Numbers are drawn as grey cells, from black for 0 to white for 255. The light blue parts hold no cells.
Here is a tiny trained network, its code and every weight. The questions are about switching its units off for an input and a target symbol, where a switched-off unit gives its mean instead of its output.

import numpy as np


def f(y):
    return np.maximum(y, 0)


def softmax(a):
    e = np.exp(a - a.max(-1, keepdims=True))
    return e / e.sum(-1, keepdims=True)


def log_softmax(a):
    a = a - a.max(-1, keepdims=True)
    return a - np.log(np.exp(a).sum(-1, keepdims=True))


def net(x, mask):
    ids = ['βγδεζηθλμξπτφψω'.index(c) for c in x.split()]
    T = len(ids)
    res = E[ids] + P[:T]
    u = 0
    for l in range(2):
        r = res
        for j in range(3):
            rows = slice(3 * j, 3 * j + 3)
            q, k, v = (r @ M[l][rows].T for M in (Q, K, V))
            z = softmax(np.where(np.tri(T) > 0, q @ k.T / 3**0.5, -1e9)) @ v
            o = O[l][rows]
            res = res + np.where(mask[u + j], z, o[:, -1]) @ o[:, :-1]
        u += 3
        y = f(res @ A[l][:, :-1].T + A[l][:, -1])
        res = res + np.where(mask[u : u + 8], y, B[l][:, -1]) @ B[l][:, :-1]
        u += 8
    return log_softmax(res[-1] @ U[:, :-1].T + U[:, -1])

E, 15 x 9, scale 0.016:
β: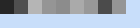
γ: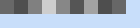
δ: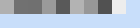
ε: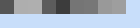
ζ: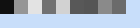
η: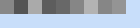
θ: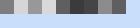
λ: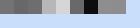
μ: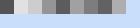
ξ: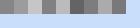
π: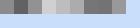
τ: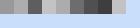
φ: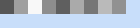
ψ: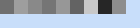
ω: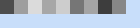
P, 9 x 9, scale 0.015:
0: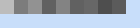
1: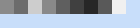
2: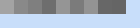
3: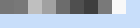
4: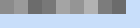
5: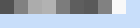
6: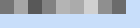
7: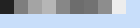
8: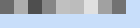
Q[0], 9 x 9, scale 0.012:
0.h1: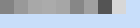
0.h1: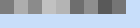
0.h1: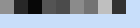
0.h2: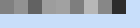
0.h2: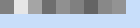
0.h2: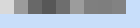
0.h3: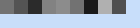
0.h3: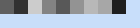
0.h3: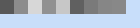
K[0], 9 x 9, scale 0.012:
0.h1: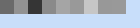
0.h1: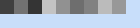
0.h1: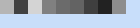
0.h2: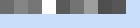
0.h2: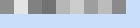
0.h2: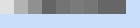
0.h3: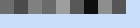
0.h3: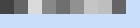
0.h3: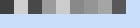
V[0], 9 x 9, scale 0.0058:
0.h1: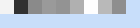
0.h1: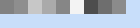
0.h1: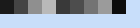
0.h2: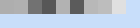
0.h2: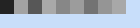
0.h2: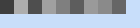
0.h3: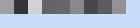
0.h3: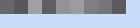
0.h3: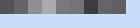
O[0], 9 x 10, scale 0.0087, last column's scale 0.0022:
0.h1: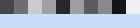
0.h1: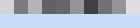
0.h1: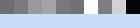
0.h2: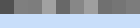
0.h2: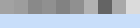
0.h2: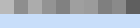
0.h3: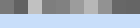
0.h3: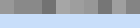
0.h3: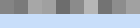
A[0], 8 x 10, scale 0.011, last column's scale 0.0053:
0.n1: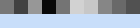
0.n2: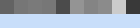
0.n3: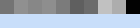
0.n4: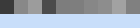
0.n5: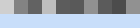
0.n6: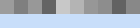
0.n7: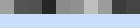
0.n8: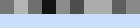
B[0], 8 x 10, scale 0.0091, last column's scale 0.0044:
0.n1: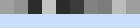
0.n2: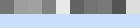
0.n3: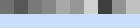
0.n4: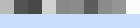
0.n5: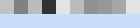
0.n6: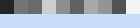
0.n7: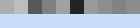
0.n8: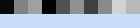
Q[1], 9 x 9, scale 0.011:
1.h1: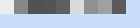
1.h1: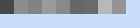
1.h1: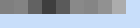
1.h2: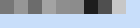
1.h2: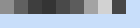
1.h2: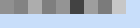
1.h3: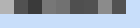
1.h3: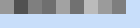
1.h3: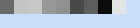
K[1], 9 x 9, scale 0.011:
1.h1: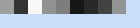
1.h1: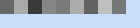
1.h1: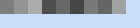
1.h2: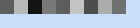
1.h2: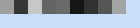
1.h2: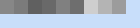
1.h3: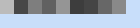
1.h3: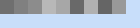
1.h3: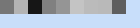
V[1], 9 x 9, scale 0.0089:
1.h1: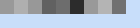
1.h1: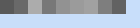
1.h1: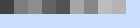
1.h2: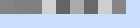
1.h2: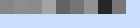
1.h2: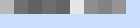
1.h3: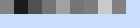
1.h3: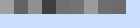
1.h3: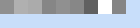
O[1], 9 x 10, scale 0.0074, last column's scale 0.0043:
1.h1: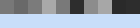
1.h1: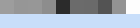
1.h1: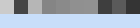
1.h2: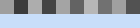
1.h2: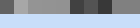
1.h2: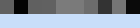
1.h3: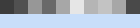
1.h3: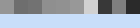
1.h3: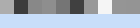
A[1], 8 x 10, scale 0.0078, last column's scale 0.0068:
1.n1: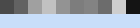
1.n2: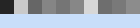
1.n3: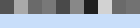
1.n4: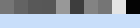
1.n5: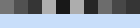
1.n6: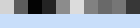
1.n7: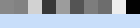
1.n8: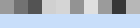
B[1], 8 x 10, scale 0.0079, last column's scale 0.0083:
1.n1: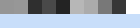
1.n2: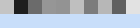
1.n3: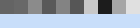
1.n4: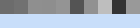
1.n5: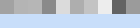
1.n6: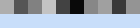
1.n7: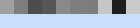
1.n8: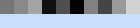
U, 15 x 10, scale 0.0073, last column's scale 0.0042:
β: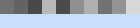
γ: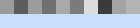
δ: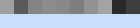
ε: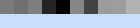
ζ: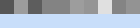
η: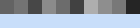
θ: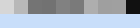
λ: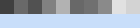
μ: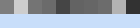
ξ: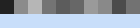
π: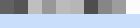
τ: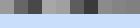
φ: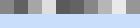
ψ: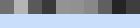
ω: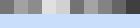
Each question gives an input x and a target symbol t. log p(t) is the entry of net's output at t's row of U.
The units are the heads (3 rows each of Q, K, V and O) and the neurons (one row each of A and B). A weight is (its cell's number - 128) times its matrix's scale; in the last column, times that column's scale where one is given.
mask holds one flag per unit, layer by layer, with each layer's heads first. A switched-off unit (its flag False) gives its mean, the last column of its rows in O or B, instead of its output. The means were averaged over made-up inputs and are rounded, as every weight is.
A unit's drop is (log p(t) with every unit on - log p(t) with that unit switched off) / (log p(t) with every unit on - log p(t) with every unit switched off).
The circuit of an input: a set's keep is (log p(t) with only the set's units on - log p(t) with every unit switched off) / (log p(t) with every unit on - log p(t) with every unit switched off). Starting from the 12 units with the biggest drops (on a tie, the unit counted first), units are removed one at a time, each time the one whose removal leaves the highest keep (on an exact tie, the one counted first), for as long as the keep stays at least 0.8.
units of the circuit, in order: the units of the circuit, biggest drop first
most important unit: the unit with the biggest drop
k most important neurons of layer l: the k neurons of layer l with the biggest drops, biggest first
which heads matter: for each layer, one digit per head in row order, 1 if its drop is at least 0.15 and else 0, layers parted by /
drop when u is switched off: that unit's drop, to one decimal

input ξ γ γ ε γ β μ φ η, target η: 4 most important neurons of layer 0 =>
[0.n7; 0.n1; 0.n6; 0.n5]
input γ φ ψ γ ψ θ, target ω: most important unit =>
1.h2
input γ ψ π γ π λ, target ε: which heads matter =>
100 / 110
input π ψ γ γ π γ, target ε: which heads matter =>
100 / 100
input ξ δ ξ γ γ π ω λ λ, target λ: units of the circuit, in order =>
[0.h1; 1.h1; 1.n1]
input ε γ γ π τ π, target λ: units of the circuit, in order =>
[1.h1; 0.h1]
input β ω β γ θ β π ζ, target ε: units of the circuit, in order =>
[0.h1; 1.h1; 0.n6]
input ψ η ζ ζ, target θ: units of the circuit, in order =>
[1.h2; 0.h1; 0.n6; 1.n7]
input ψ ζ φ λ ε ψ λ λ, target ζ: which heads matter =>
000 / 011
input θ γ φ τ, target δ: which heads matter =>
000 / 010
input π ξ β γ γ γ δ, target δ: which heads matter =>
101 / 010
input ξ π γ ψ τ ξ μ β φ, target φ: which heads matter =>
010 / 001
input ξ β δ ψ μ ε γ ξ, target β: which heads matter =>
100 / 000
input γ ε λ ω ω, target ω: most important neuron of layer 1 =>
[1.n1]
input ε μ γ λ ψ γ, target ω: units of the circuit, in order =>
[1.h2; 1.n5; 0.n8; 1.h3]
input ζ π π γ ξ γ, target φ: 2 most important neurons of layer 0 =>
[0.n8; 0.n6]
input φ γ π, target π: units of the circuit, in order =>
[0.h1; 1.n1; 0.n5]
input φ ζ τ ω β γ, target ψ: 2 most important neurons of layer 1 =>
[1.n7; 1.n1]
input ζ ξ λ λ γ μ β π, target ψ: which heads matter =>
000 / 010
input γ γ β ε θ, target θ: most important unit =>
0.n5
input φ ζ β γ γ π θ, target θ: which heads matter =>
010 / 000
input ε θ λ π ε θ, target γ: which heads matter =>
000 / 100
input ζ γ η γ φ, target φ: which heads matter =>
000 / 001
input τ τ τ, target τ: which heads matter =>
100 / 010
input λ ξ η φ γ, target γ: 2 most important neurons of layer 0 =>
[0.n5; 0.n4]
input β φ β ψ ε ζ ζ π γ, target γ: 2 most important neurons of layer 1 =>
[1.n8; 1.n7]
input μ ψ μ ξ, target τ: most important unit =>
1.h3
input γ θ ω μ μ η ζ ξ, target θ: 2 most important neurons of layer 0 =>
[0.n8; 0.n6]
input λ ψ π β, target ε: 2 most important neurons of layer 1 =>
[1.n1; 1.n7]
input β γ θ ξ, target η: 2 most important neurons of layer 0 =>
[0.n3; 0.n5]
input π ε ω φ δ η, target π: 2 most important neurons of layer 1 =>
[1.n5; 1.n1]
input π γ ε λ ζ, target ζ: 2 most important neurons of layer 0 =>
[0.n8; 0.n6]
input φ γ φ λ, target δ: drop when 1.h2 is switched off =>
0.3
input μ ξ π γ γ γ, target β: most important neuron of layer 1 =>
[1.n1]
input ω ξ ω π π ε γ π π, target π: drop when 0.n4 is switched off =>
0.2
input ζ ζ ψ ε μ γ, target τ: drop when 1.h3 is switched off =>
0.3
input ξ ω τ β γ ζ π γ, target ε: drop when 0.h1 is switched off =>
0.4
